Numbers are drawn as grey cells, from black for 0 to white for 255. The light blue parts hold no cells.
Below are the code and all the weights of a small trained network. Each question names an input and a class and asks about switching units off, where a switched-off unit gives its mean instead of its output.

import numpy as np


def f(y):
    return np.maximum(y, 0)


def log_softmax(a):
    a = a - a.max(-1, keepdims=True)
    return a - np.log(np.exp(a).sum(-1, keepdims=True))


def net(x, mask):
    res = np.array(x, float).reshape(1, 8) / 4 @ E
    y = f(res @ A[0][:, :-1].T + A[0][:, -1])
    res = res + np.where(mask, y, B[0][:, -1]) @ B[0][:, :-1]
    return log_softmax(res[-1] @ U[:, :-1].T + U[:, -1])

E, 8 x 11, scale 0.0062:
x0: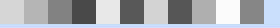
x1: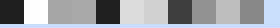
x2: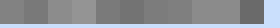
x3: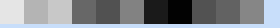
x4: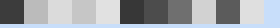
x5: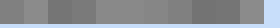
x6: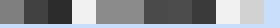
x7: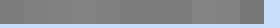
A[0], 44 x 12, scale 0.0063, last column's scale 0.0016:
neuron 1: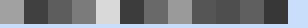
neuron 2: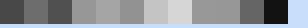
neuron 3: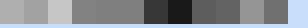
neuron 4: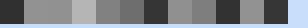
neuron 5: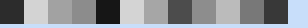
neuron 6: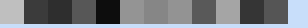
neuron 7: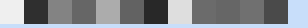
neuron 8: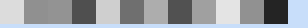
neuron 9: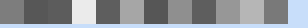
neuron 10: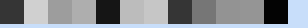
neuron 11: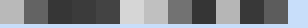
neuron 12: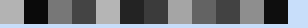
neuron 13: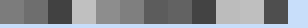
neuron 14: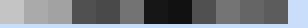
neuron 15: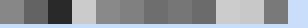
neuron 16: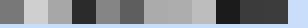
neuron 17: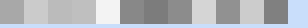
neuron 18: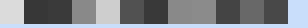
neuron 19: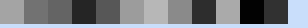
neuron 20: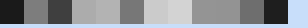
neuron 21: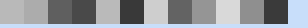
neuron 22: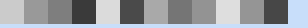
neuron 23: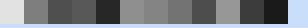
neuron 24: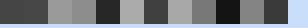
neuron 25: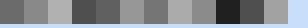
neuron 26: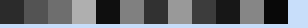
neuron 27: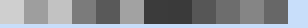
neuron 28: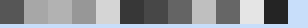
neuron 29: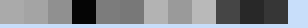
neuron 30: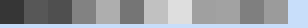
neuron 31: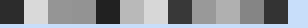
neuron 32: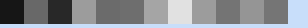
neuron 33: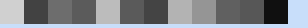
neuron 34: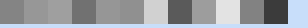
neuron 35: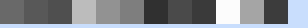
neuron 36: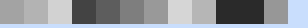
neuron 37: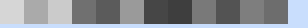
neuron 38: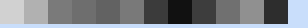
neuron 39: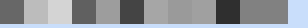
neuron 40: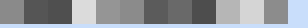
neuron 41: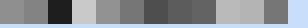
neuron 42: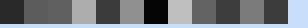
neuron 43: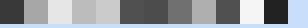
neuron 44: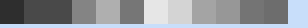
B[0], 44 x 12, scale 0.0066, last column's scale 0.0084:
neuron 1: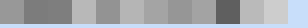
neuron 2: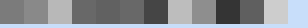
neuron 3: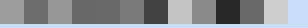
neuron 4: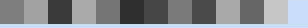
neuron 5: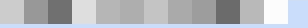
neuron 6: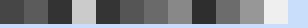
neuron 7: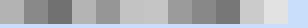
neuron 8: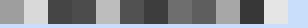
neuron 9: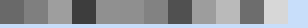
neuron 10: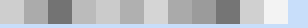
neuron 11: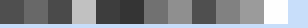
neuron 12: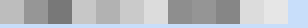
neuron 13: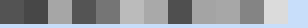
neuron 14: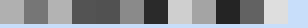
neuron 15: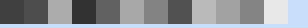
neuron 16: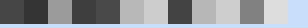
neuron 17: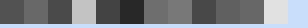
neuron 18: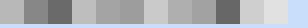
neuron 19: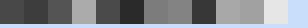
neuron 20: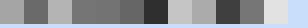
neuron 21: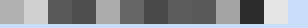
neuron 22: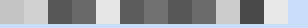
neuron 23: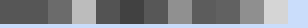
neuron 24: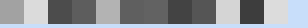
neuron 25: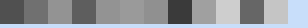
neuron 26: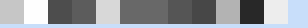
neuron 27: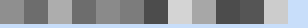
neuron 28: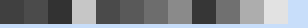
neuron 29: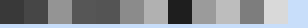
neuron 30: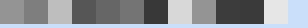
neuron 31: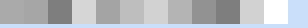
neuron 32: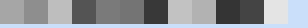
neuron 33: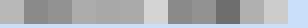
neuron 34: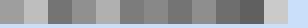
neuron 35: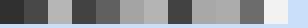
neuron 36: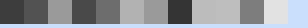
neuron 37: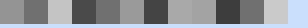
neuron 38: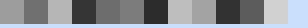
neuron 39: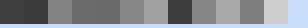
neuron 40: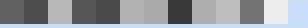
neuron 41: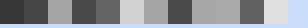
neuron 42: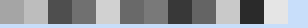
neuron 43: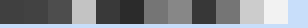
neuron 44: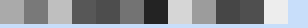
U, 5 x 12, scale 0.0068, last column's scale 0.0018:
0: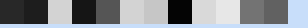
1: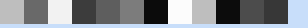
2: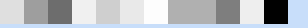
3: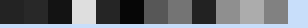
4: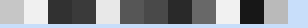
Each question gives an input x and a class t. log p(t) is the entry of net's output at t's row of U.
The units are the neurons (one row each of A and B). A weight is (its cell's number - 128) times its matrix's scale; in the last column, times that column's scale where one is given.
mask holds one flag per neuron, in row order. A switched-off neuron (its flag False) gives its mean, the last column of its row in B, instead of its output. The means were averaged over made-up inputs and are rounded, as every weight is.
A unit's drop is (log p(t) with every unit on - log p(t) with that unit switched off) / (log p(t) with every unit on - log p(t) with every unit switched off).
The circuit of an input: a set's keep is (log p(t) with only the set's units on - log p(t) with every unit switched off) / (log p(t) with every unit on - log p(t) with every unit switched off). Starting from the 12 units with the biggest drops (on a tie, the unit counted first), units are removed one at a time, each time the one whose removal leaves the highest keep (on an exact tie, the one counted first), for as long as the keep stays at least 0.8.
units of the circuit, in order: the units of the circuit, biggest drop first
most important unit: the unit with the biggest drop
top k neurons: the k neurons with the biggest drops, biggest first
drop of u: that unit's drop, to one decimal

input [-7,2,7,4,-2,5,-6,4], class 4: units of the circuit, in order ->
[neuron 24]
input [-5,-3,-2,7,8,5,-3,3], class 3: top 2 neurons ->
[neuron 43; neuron 28]
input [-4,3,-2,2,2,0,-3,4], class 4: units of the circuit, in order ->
[neuron 24; neuron 26]
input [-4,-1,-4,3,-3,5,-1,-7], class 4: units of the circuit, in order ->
[neuron 26; neuron 24]
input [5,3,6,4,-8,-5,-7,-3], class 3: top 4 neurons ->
[neuron 19; neuron 11; neuron 23; neuron 6]
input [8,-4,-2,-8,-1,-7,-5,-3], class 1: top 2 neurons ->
[neuron 44; neuron 30]
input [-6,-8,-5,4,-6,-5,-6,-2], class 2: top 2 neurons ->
[neuron 12; neuron 7]
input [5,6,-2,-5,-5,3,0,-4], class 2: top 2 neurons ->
[neuron 31; neuron 5]
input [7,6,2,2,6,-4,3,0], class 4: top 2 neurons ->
[neuron 8; neuron 21]
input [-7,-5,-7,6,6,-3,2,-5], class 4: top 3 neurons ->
[neuron 26; neuron 42; neuron 24]
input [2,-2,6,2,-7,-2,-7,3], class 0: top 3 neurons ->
[neuron 36; neuron 29; neuron 16]
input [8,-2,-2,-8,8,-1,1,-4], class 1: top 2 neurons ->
[neuron 44; neuron 30]
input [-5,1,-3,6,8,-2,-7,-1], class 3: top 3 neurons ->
[neuron 43; neuron 28; neuron 4]
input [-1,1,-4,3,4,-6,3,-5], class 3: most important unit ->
neuron 43
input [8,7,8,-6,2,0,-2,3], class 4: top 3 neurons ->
[neuron 21; neuron 8; neuron 22]
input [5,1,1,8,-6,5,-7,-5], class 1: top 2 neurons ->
[neuron 14; neuron 38]
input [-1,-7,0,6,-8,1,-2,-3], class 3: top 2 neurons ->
[neuron 6; neuron 19]
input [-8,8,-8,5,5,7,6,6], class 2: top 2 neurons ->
[neuron 10; neuron 5]
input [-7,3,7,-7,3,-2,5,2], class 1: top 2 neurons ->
[neuron 32; neuron 20]
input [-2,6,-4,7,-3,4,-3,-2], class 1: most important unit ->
neuron 14
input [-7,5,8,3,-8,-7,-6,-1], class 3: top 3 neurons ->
[neuron 6; neuron 19; neuron 11]
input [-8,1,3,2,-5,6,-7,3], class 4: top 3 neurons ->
[neuron 26; neuron 24; neuron 42]
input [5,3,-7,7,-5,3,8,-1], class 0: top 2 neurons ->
[neuron 35; neuron 41]
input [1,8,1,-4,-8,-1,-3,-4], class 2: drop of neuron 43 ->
0.2
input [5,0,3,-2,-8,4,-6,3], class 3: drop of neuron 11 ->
0.1
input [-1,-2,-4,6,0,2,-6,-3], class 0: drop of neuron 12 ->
0.0
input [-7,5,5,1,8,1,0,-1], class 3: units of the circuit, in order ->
[neuron 43]
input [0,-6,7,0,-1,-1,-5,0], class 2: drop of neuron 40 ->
0.1
